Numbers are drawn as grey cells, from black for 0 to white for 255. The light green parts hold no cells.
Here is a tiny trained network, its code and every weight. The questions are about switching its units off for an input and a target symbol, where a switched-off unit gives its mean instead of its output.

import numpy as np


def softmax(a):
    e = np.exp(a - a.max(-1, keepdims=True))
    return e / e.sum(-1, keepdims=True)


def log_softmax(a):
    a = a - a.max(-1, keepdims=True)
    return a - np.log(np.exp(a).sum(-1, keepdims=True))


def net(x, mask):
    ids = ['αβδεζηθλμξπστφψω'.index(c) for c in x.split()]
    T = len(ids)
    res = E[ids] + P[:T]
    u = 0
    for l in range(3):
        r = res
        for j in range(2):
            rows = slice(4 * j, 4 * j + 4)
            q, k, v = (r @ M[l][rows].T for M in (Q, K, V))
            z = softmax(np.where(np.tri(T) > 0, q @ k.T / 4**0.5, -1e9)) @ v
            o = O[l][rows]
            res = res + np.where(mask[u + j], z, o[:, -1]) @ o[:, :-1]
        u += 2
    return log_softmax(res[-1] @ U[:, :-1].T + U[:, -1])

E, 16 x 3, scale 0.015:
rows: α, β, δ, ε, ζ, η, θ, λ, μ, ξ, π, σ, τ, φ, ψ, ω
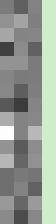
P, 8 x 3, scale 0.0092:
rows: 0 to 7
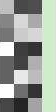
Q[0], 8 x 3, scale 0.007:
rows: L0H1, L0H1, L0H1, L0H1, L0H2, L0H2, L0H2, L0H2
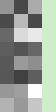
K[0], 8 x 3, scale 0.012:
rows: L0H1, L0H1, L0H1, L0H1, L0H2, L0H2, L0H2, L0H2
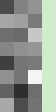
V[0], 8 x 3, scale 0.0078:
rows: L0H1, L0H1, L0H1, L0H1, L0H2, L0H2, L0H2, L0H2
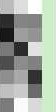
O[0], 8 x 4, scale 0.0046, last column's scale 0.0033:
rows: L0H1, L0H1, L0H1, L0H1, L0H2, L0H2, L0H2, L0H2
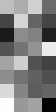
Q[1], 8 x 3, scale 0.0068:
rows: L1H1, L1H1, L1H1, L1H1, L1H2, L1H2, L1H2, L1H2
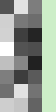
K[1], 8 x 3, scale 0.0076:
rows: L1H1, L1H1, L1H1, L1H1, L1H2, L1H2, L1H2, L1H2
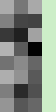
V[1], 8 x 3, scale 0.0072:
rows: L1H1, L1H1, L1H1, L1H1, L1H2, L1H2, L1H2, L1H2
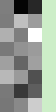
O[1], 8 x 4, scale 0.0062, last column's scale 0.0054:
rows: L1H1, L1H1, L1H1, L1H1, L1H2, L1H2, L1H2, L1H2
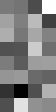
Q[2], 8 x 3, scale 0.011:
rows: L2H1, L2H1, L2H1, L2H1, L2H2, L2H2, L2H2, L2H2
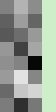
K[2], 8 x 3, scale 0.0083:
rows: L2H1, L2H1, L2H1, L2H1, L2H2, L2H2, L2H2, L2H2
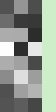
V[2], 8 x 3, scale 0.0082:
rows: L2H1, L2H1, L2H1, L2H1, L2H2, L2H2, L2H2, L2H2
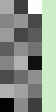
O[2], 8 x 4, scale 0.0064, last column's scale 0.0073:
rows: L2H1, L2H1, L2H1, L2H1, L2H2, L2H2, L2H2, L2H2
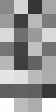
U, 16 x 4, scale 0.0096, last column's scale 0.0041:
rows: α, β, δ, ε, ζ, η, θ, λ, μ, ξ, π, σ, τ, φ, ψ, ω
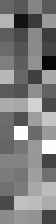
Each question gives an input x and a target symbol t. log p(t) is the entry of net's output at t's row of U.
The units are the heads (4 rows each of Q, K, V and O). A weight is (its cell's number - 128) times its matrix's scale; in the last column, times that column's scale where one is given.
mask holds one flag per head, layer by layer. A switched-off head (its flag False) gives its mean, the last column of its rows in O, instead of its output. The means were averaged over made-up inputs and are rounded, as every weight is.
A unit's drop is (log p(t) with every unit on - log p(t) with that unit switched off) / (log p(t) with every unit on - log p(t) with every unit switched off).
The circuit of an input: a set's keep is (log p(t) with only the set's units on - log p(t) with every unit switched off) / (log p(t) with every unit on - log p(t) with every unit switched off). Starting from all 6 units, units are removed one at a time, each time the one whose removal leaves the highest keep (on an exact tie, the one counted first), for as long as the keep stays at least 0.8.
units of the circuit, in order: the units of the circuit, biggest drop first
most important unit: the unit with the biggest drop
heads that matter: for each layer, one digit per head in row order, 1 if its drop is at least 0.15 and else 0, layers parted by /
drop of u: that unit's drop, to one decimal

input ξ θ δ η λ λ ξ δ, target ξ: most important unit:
L2H1
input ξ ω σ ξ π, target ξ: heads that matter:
10 / 10 / 10
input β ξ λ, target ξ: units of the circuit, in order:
L2H1, L0H1, L1H1, L2H2
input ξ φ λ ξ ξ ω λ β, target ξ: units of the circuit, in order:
L2H1, L0H1, L1H1
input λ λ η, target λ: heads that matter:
11 / 01 / 11
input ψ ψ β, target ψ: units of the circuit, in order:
L2H2, L1H1, L0H1
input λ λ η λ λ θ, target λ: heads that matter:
11 / 11 / 11
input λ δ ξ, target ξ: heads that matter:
01 / 10 / 10
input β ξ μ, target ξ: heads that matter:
10 / 11 / 10
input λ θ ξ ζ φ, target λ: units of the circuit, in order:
L2H2, L1H2, L0H1, L0H2
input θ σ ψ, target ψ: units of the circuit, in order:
L2H2, L1H1, L0H1, L2H1
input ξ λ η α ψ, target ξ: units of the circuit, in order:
L2H1, L0H1, L1H1
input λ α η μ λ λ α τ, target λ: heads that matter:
11 / 11 / 01
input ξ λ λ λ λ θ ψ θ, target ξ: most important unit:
L2H1
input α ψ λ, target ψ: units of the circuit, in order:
L2H2, L1H1, L0H1, L1H2
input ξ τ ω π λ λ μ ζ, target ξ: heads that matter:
10 / 10 / 10
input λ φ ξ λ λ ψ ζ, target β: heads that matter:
11 / 10 / 01
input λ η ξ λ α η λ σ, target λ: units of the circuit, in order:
L2H2, L1H2, L0H2, L0H1
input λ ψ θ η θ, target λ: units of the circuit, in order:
L2H2, L0H2, L1H2, L0H1
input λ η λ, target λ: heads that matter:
11 / 01 / 01
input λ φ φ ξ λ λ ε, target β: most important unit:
L2H2
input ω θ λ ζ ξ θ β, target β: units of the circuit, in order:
L2H2, L1H1, L0H1
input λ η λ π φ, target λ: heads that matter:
11 / 11 / 01
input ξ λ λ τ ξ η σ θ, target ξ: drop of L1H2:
0.1
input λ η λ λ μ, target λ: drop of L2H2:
1.2
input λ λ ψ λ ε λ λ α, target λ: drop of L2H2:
1.0
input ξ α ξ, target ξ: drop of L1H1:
0.1
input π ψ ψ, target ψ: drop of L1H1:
0.3
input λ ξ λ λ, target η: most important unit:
L1H2
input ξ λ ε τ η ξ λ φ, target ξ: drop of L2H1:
1.2
